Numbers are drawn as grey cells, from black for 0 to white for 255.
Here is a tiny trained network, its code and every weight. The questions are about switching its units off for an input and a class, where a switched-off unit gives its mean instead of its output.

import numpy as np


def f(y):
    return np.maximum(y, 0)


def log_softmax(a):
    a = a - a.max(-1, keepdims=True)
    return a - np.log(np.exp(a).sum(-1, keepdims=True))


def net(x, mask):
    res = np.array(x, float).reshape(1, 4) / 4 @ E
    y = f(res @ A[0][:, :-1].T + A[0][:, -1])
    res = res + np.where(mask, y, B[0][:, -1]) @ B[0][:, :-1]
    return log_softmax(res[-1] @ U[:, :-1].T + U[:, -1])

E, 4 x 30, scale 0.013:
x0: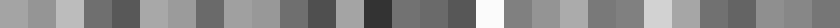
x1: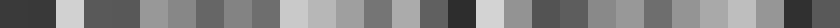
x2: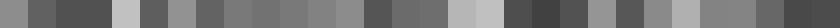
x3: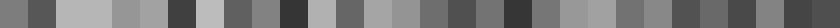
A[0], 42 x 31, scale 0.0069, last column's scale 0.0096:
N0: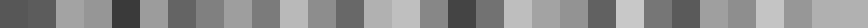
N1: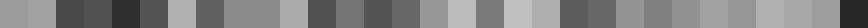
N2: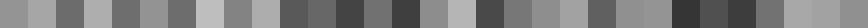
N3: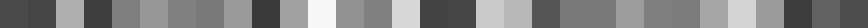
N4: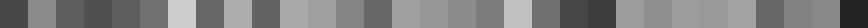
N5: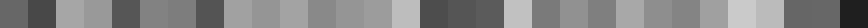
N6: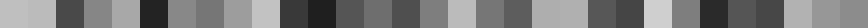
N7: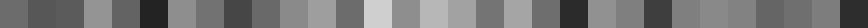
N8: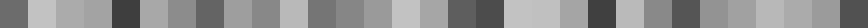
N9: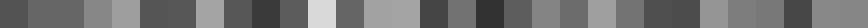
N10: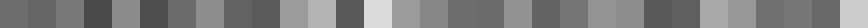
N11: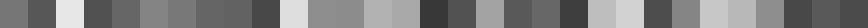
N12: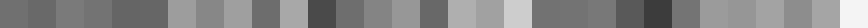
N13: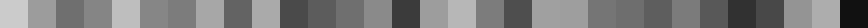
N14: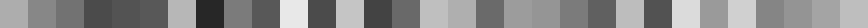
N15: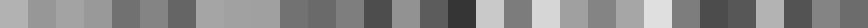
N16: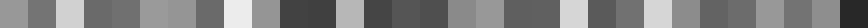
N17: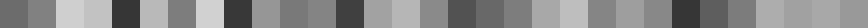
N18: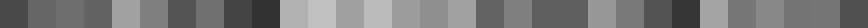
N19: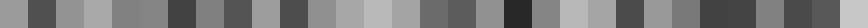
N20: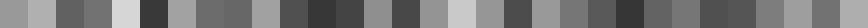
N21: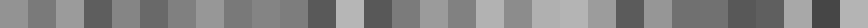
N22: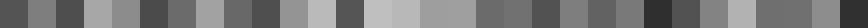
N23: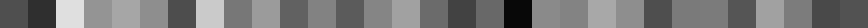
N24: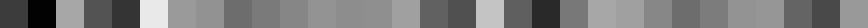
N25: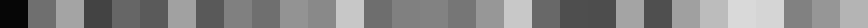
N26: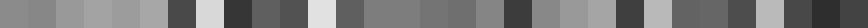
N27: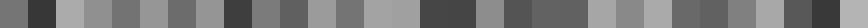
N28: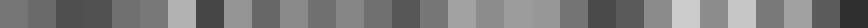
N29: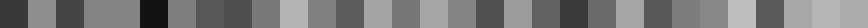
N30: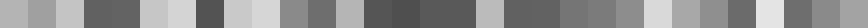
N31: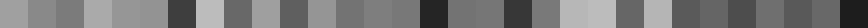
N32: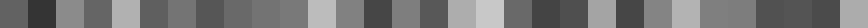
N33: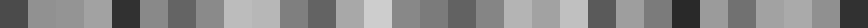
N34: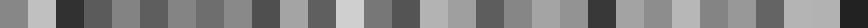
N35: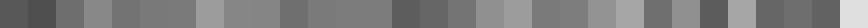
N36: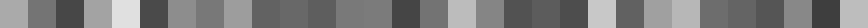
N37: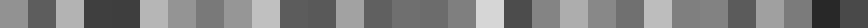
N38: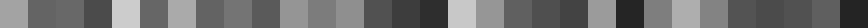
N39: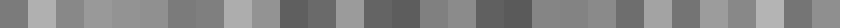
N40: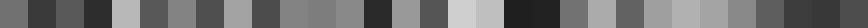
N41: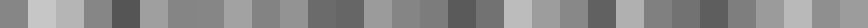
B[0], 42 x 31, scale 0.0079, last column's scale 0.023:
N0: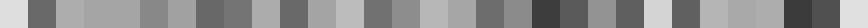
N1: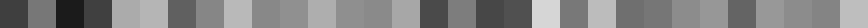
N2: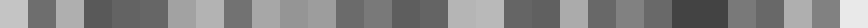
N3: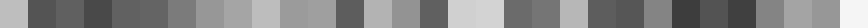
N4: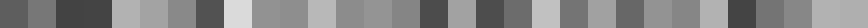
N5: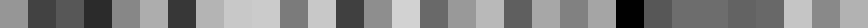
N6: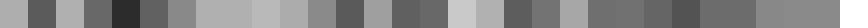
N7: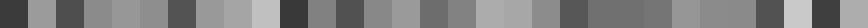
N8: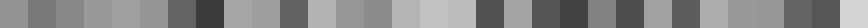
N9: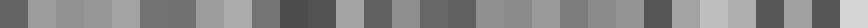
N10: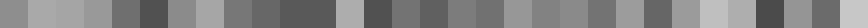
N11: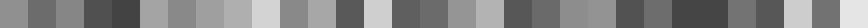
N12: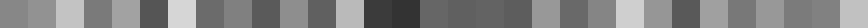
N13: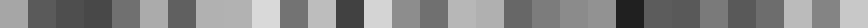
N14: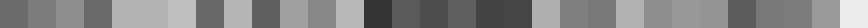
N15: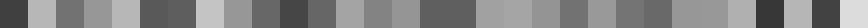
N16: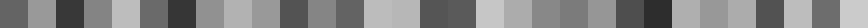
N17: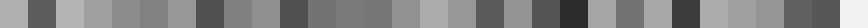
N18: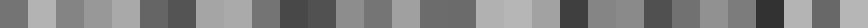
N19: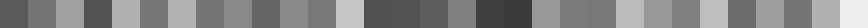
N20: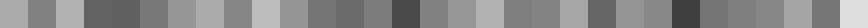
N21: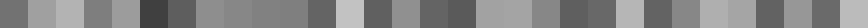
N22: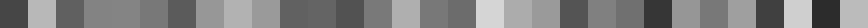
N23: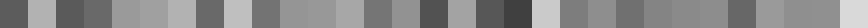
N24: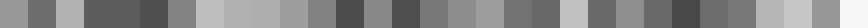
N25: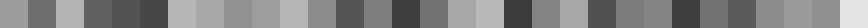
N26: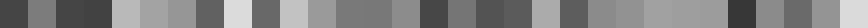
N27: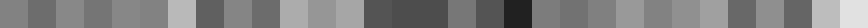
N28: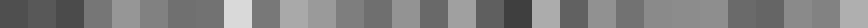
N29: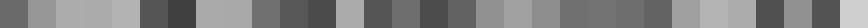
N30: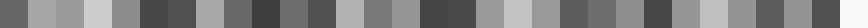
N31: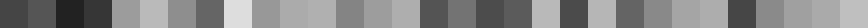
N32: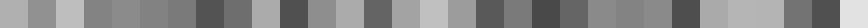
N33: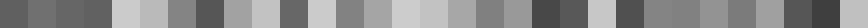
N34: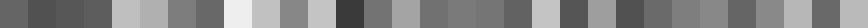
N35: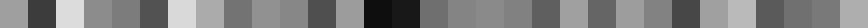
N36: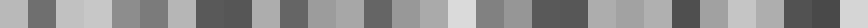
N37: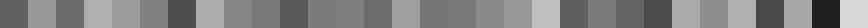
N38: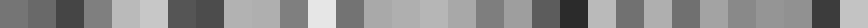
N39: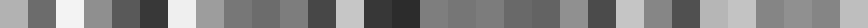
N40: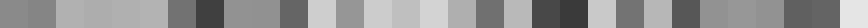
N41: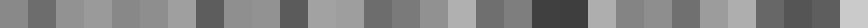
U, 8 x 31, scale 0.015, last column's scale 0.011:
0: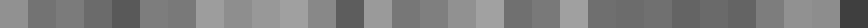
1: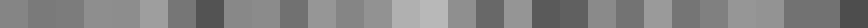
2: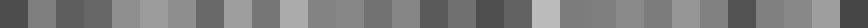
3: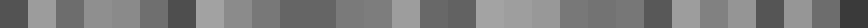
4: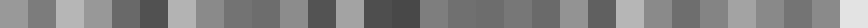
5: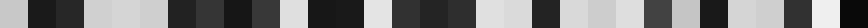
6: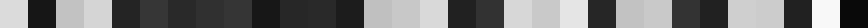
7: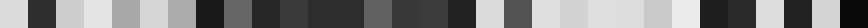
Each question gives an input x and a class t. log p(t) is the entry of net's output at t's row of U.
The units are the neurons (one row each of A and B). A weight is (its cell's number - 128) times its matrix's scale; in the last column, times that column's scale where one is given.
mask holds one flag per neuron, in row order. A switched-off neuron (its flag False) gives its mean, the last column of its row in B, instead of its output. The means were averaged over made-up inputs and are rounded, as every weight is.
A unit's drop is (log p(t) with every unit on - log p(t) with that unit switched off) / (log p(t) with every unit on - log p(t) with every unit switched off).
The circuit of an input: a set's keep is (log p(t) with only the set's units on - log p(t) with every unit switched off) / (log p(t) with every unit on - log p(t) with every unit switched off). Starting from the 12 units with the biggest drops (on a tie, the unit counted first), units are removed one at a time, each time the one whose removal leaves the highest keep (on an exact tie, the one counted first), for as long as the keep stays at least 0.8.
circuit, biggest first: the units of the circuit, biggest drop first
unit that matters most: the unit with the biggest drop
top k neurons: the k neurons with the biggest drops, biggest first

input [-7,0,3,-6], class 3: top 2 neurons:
(N29; N7)
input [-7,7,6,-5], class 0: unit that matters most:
N25
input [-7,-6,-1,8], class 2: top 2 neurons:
(N26; N31)
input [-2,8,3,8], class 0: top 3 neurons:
(N3; N24; N11)
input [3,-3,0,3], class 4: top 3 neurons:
(N3; N11; N5)
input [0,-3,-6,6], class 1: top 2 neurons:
(N17; N14)
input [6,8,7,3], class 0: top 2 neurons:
(N24; N3)
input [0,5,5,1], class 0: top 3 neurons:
(N3; N24; N11)
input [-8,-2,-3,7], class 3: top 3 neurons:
(N22; N9; N18)
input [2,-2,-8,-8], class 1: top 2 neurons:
(N8; N0)
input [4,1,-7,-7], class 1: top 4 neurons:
(N8; N0; N41; N33)
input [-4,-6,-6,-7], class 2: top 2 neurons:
(N1; N14)
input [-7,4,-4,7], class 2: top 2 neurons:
(N23; N27)
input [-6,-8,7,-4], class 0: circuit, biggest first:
(N20)
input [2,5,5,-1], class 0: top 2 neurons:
(N3; N24)
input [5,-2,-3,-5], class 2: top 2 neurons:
(N14; N1)
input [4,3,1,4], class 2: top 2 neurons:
(N27; N19)
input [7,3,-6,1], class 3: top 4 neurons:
(N15; N30; N40; N16)
